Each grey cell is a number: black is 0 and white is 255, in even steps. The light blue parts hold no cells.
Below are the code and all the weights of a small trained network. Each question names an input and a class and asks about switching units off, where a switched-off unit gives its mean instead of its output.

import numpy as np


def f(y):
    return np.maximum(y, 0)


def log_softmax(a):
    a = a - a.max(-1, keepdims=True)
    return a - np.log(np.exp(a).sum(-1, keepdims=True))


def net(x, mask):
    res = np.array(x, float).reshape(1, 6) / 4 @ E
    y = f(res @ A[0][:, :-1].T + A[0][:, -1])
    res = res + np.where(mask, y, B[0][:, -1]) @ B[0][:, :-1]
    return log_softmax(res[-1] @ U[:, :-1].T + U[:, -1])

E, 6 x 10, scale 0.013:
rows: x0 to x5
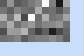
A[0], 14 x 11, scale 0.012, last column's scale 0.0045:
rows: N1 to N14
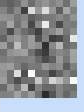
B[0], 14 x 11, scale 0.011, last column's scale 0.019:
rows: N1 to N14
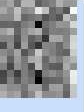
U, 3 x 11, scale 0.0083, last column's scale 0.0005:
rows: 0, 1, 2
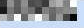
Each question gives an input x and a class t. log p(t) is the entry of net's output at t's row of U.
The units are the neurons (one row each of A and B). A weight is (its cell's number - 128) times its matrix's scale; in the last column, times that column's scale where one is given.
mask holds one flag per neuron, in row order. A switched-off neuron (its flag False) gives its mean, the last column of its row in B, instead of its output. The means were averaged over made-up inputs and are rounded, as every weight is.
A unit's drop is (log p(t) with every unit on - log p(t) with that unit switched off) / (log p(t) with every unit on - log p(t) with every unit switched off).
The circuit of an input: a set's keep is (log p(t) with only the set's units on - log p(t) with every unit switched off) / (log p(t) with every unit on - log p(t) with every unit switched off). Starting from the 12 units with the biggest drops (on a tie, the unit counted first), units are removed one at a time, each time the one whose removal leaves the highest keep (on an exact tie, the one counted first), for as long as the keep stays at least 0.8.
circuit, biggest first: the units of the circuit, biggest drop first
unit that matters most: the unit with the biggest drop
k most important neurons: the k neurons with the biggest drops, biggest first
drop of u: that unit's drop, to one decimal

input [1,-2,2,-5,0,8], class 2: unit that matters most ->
N12
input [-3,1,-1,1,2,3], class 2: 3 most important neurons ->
(N11, N12, N4)
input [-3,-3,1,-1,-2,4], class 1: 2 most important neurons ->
(N6, N13)
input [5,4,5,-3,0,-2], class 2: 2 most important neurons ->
(N2, N12)
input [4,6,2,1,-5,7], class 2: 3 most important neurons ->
(N2, N11, N7)
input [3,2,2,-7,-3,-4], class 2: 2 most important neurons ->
(N2, N7)
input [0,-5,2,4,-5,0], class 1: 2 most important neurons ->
(N12, N14)
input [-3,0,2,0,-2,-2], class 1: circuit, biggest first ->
(N6, N13)
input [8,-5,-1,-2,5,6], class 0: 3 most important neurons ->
(N6, N12, N11)
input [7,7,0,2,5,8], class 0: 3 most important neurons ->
(N6, N12, N11)
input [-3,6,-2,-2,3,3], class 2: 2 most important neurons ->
(N11, N12)
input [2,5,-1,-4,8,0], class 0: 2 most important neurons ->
(N2, N6)
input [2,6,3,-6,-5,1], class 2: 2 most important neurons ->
(N2, N7)
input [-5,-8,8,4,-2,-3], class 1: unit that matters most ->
N11
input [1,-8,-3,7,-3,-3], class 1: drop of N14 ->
0.2
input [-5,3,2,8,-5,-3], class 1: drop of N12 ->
0.2
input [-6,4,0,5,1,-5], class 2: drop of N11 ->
0.4
